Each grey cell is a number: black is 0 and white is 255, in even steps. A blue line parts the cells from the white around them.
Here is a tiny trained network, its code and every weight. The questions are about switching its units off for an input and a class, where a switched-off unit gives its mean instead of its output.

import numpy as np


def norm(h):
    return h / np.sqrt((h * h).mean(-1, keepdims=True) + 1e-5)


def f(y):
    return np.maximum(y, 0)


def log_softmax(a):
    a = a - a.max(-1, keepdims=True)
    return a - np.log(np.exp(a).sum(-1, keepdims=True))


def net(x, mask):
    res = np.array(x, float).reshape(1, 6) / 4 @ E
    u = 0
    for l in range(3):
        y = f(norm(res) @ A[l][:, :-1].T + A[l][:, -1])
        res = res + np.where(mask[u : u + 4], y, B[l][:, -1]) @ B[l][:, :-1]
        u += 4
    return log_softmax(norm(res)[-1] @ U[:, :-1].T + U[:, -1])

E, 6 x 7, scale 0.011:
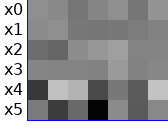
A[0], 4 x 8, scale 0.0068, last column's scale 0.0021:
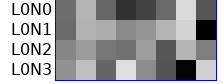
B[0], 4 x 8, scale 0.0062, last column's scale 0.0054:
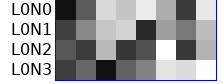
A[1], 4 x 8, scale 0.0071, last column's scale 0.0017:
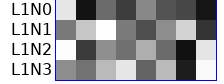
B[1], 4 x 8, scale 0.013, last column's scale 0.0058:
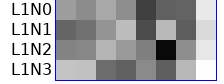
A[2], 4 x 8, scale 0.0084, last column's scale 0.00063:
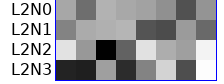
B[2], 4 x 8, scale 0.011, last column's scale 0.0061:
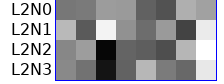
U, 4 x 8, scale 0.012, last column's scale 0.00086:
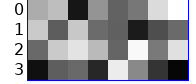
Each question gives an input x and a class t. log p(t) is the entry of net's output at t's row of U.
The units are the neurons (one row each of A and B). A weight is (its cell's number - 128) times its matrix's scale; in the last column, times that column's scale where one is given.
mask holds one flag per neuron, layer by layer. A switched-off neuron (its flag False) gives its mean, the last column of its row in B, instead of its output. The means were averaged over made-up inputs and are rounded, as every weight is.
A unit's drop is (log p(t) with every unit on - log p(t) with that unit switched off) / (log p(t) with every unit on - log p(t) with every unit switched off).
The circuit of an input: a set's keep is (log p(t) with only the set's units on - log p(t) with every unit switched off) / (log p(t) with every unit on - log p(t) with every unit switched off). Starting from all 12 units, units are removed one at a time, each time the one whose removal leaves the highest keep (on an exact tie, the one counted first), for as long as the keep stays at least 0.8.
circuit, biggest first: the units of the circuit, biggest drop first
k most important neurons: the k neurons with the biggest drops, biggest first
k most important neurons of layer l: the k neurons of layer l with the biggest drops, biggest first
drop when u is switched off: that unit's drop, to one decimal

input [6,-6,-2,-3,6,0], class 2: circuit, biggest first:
[L1N1]
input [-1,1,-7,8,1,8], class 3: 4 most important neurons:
[L0N0, L1N3, L2N3, L2N1]
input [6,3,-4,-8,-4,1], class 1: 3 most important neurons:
[L1N0, L1N3, L2N2]
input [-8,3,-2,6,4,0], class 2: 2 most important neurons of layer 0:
[L0N3, L0N1]
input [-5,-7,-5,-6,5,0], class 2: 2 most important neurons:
[L0N3, L1N1]
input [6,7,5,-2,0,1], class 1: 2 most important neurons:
[L0N3, L0N1]
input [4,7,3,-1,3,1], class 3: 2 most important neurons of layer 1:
[L1N2, L1N0]
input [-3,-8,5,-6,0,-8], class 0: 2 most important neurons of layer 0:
[L0N3, L0N0]
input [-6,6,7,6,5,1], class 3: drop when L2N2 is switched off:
0.0
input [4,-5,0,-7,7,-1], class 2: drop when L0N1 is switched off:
0.1
